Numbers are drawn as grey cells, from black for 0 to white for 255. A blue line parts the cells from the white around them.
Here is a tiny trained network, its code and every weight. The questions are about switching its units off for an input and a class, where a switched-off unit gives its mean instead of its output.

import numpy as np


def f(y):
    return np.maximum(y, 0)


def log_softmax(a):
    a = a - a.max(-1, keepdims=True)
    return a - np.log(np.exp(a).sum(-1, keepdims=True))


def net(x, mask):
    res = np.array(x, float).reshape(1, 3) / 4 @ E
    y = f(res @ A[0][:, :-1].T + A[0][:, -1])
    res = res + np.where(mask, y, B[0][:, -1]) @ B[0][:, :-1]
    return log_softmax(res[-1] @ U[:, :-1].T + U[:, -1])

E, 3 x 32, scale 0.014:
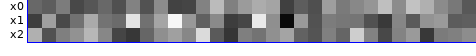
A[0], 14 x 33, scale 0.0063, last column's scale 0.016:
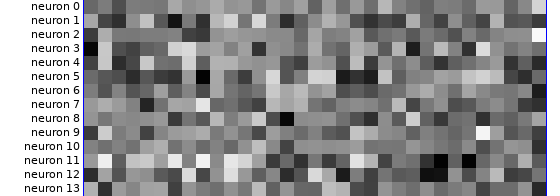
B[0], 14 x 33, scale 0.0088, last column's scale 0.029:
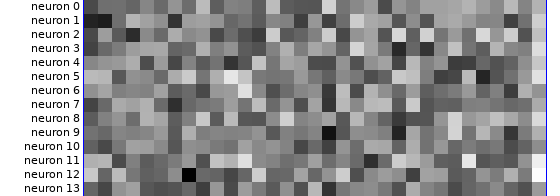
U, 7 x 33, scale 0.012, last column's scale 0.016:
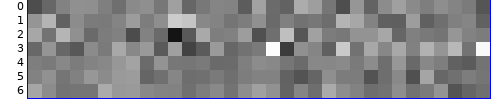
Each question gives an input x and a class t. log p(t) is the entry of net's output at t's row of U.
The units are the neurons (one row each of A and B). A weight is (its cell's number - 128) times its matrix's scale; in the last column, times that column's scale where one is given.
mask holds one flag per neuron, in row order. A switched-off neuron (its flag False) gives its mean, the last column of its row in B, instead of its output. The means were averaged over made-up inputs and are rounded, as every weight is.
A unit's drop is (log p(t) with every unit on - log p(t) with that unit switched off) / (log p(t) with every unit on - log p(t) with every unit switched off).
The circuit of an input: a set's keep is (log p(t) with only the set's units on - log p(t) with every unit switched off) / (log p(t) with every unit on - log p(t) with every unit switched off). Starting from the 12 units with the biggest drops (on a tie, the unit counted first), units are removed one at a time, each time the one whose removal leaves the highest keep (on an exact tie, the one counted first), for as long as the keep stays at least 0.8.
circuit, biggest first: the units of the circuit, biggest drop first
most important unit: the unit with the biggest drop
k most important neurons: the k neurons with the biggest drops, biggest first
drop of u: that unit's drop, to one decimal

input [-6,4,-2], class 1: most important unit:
neuron 11
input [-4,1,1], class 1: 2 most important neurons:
neuron 11; neuron 3
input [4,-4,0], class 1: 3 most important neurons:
neuron 12; neuron 4; neuron 8
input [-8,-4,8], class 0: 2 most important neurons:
neuron 8; neuron 5
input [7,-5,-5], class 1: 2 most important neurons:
neuron 5; neuron 12
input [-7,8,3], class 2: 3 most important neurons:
neuron 12; neuron 4; neuron 5
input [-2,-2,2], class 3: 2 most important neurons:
neuron 12; neuron 5
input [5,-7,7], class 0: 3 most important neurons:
neuron 12; neuron 8; neuron 4
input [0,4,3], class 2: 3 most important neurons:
neuron 12; neuron 4; neuron 3
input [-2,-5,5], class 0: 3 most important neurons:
neuron 12; neuron 4; neuron 8
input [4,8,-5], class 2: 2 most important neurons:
neuron 12; neuron 4
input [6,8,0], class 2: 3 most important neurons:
neuron 12; neuron 4; neuron 11
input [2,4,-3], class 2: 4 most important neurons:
neuron 12; neuron 4; neuron 8; neuron 1
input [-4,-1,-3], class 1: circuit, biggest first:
neuron 1
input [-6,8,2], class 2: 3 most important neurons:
neuron 12; neuron 4; neuron 5
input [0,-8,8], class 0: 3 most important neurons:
neuron 12; neuron 8; neuron 4
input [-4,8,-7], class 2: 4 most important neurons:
neuron 12; neuron 4; neuron 8; neuron 1
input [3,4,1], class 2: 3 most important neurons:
neuron 12; neuron 4; neuron 11
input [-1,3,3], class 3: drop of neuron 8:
0.1
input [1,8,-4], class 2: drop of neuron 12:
1.2
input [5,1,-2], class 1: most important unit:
neuron 5
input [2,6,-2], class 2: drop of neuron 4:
0.3
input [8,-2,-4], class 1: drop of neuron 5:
0.6
